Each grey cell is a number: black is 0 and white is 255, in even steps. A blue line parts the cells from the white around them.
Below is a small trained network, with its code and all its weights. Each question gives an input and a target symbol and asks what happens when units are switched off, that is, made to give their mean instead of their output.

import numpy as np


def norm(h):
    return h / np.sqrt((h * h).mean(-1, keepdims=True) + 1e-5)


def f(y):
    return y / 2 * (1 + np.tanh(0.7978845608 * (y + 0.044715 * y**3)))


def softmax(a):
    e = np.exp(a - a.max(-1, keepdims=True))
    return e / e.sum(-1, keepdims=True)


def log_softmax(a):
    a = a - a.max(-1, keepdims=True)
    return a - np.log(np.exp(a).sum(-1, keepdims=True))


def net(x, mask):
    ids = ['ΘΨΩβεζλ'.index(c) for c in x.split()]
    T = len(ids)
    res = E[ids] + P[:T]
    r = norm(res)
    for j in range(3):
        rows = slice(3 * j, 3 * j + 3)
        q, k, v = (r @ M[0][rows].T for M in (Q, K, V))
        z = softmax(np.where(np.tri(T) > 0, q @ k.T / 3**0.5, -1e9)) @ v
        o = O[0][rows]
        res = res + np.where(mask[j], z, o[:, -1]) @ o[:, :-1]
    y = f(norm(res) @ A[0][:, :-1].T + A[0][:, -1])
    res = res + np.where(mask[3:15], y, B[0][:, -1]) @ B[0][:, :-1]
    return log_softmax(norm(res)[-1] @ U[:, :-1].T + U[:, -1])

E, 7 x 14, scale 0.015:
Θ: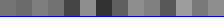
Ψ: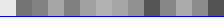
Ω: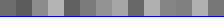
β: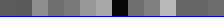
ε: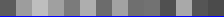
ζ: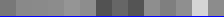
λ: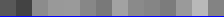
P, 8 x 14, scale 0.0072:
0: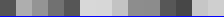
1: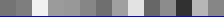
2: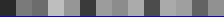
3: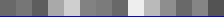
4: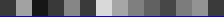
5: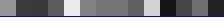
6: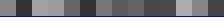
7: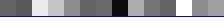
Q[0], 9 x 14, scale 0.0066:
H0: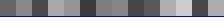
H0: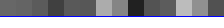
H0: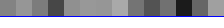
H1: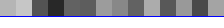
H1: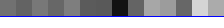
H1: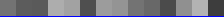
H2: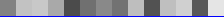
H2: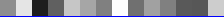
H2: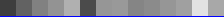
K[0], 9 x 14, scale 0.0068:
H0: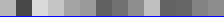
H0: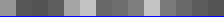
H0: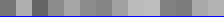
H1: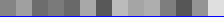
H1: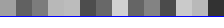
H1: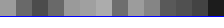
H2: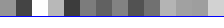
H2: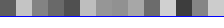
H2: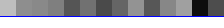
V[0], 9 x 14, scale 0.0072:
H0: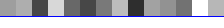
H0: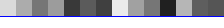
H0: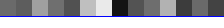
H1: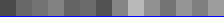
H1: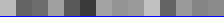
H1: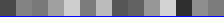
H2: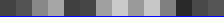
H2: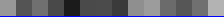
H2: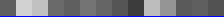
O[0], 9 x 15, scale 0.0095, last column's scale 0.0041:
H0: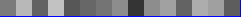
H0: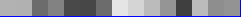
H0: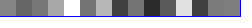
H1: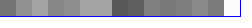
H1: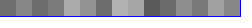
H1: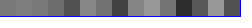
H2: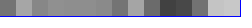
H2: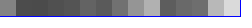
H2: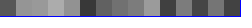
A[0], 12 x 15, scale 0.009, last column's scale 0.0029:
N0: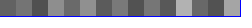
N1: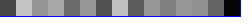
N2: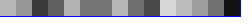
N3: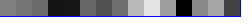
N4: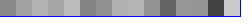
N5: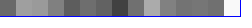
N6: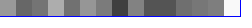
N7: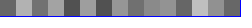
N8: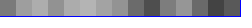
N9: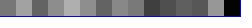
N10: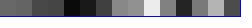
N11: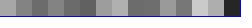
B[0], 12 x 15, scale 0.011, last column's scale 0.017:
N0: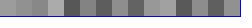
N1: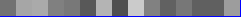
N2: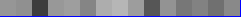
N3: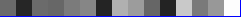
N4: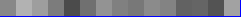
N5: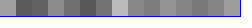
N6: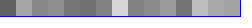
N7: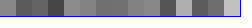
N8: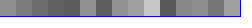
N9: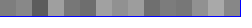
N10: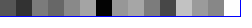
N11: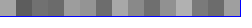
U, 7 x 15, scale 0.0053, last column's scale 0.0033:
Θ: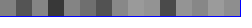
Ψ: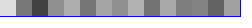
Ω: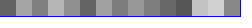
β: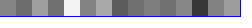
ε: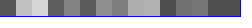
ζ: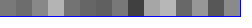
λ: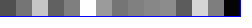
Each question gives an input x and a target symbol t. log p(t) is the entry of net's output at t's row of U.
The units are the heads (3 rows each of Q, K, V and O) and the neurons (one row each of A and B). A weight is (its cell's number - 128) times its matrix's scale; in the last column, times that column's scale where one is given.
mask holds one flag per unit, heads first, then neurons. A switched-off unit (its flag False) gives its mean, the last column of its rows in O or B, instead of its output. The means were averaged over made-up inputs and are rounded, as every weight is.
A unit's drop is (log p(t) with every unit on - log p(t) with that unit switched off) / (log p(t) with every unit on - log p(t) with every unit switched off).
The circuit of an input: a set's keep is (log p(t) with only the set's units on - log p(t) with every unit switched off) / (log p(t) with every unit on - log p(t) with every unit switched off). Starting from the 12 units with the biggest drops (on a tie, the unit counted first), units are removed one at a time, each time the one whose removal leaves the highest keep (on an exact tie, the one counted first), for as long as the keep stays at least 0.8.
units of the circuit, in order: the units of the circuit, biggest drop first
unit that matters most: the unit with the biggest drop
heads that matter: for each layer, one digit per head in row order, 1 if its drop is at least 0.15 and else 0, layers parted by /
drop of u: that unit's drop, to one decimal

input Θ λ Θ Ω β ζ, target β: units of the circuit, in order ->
(H0 N10)
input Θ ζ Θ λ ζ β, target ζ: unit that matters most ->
N3
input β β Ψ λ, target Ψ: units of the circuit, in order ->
(H2 N2 N10)
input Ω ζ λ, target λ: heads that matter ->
011
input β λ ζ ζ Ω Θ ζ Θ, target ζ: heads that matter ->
101
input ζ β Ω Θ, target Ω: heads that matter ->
100
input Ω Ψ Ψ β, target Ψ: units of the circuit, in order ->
(H2 N2 H1 N10)
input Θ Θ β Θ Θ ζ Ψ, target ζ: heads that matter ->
011
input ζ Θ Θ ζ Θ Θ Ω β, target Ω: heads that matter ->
001
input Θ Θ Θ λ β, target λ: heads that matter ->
001
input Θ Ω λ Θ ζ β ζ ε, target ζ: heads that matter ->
011
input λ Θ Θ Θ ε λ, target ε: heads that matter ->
001
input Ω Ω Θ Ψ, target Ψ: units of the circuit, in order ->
(N10 N3)
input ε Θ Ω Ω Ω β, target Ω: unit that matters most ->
N6
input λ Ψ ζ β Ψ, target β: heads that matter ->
100
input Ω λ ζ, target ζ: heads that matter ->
111
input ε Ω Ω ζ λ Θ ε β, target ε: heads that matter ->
101
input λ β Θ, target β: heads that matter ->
100
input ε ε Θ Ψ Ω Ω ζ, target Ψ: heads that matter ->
001
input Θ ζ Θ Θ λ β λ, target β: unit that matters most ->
H0
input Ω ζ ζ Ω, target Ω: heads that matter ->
011
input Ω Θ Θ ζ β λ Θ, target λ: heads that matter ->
001
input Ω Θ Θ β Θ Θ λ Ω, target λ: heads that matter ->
011
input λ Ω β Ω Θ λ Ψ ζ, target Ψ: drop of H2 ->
0.3
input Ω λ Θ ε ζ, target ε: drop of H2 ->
1.1
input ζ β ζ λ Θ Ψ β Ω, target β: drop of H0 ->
1.0
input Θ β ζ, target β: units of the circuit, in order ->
(H0)
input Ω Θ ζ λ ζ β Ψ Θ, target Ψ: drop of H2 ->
0.9
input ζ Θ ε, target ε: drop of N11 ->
0.0
